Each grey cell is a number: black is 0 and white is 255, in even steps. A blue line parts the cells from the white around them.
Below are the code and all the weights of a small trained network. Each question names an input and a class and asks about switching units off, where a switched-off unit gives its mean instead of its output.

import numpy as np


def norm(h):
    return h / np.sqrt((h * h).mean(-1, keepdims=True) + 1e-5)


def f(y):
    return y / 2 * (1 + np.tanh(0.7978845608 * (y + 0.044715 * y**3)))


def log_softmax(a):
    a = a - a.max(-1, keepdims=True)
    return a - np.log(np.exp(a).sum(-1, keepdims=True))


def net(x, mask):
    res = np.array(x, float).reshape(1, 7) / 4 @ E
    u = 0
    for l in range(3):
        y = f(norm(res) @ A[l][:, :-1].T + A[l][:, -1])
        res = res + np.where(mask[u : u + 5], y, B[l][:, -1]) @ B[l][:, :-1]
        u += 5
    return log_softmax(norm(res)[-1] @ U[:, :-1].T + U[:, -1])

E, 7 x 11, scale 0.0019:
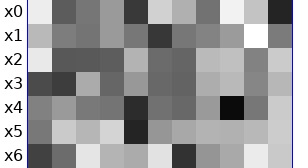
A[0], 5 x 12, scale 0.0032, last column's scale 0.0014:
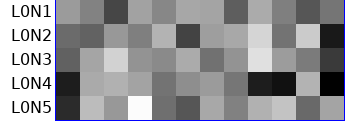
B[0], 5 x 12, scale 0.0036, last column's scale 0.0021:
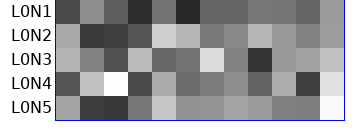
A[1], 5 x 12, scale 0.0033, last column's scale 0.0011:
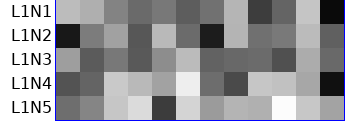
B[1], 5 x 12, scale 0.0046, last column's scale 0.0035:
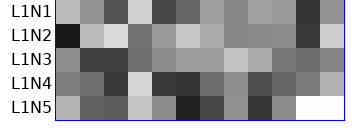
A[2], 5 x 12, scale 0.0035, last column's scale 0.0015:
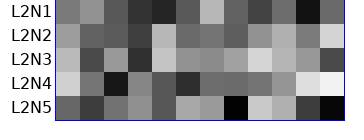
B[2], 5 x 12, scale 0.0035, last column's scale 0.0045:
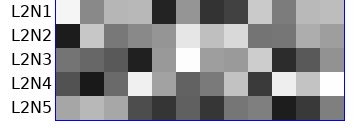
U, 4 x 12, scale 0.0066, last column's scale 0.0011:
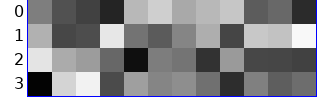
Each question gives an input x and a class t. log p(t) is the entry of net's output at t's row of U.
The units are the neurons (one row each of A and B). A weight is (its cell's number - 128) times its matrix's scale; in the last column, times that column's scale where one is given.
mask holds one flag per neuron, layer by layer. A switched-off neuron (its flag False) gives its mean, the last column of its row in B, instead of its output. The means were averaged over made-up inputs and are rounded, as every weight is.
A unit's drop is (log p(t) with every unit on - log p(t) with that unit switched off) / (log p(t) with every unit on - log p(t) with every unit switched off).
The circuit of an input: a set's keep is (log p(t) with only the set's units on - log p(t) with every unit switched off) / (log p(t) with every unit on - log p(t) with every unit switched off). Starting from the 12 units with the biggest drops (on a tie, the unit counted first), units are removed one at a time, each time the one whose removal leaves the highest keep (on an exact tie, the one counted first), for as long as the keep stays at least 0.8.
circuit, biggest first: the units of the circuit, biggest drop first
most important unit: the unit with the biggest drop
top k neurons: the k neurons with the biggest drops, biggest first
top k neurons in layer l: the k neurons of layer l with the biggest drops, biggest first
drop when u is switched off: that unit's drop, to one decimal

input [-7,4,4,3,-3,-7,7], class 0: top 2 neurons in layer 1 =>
(L1N3 L1N5)
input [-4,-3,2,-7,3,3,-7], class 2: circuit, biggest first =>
(L1N5 L2N1)
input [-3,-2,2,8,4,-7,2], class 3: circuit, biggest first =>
(L1N2)
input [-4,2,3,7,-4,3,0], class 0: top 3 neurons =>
(L0N2 L2N3 L1N5)
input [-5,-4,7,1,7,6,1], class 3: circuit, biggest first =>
(L1N2 L0N4)
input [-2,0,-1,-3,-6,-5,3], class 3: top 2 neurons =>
(L0N5 L0N2)
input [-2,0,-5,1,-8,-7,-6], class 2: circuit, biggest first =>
(L2N1 L2N4)
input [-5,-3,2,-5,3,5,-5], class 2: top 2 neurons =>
(L1N1 L2N1)
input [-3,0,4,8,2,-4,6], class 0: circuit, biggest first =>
(L0N2 L2N3)
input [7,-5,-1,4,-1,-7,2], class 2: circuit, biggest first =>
(L2N5 L0N5)
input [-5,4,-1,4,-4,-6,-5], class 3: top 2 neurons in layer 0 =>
(L0N5 L0N3)
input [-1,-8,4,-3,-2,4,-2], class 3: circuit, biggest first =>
(L0N4 L1N4)
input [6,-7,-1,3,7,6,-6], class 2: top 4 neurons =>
(L1N5 L1N4 L0N3 L2N1)
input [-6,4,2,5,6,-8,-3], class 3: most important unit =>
L1N2
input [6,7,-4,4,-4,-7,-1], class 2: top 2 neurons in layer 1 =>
(L1N5 L1N3)
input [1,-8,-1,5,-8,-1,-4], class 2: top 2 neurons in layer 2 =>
(L2N4 L2N5)
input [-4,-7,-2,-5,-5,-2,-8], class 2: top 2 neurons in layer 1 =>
(L1N2 L1N5)
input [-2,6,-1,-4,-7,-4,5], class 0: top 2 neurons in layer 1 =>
(L1N5 L1N1)
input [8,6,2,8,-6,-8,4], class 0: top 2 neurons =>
(L2N3 L1N5)
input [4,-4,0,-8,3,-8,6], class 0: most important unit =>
L1N3
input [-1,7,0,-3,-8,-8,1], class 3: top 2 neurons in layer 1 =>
(L1N3 L1N1)
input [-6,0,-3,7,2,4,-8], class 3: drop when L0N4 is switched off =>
0.2
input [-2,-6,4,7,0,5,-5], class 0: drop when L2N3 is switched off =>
0.1
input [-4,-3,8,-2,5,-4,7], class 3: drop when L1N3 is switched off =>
-0.1
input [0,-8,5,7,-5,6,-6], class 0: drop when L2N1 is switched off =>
0.0
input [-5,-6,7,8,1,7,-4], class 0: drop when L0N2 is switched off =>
0.8
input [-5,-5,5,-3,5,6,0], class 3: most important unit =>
L0N4
